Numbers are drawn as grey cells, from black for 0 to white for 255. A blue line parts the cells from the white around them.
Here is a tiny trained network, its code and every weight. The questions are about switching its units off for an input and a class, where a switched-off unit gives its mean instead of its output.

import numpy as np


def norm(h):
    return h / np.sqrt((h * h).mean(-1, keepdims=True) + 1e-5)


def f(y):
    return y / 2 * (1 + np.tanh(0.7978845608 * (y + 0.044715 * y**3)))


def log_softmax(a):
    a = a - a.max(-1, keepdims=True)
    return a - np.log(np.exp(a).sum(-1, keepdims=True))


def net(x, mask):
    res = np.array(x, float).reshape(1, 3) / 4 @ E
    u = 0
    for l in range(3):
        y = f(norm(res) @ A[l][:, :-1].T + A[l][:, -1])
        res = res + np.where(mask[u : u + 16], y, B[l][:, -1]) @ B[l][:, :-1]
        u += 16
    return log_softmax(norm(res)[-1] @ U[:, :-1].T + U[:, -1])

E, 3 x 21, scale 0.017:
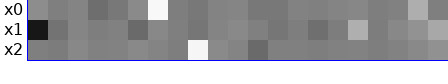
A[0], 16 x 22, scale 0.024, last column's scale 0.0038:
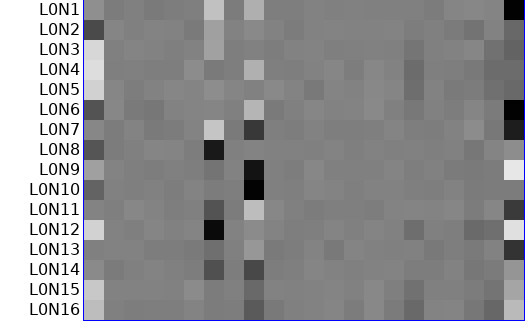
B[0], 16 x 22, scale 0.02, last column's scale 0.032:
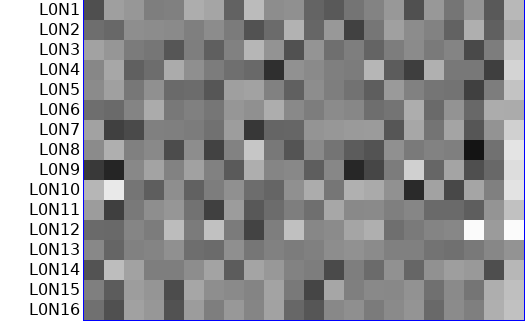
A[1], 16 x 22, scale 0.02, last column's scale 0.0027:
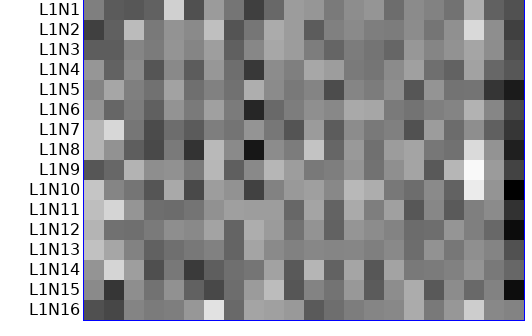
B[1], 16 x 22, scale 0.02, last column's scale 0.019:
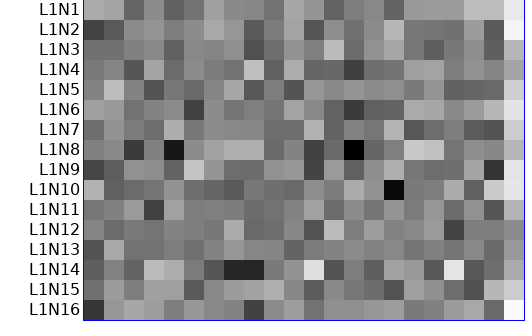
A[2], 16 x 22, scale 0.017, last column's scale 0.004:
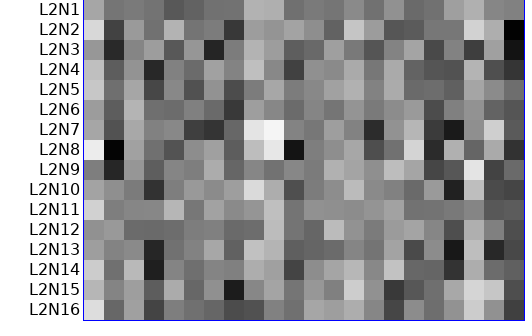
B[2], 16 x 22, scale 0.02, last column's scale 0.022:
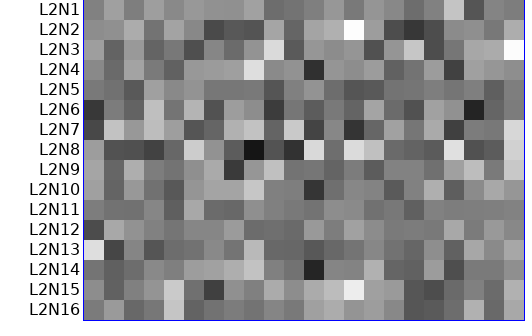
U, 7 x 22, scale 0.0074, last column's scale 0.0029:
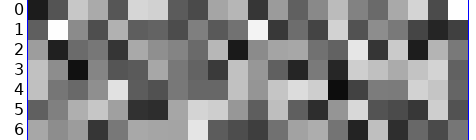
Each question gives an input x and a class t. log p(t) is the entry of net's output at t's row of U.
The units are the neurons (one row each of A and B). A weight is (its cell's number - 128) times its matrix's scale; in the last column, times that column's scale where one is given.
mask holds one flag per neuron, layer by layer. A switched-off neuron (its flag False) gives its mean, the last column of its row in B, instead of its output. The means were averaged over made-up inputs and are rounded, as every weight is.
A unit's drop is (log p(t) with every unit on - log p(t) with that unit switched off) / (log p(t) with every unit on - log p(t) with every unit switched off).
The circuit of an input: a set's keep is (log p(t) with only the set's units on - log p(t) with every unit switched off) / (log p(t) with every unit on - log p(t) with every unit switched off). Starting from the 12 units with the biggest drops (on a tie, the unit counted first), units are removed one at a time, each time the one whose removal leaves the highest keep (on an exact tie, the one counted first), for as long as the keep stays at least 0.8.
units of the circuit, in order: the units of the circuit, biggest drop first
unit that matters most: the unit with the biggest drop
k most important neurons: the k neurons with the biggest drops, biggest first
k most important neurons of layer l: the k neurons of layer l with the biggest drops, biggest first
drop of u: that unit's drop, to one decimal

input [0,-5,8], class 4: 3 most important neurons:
L0N8, L0N12, L0N11
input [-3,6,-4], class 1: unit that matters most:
L1N14
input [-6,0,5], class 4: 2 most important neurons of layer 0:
L0N12, L0N9
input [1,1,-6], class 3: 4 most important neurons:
L0N7, L0N10, L0N8, L0N3
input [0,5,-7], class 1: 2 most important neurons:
L0N12, L0N10
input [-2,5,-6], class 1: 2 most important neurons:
L0N10, L1N14
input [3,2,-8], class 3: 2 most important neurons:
L0N7, L0N10
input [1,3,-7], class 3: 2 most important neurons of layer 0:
L0N8, L0N7
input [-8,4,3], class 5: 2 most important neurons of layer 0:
L0N8, L0N10
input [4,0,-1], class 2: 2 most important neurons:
L0N12, L0N7
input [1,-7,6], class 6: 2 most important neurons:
L0N3, L0N5
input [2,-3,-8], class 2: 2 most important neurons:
L0N9, L2N8
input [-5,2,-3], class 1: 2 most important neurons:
L0N8, L1N14
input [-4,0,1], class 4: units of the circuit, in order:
L0N9
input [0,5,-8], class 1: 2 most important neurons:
L0N12, L0N10
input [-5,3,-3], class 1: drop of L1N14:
0.1
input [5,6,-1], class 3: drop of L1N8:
0.2
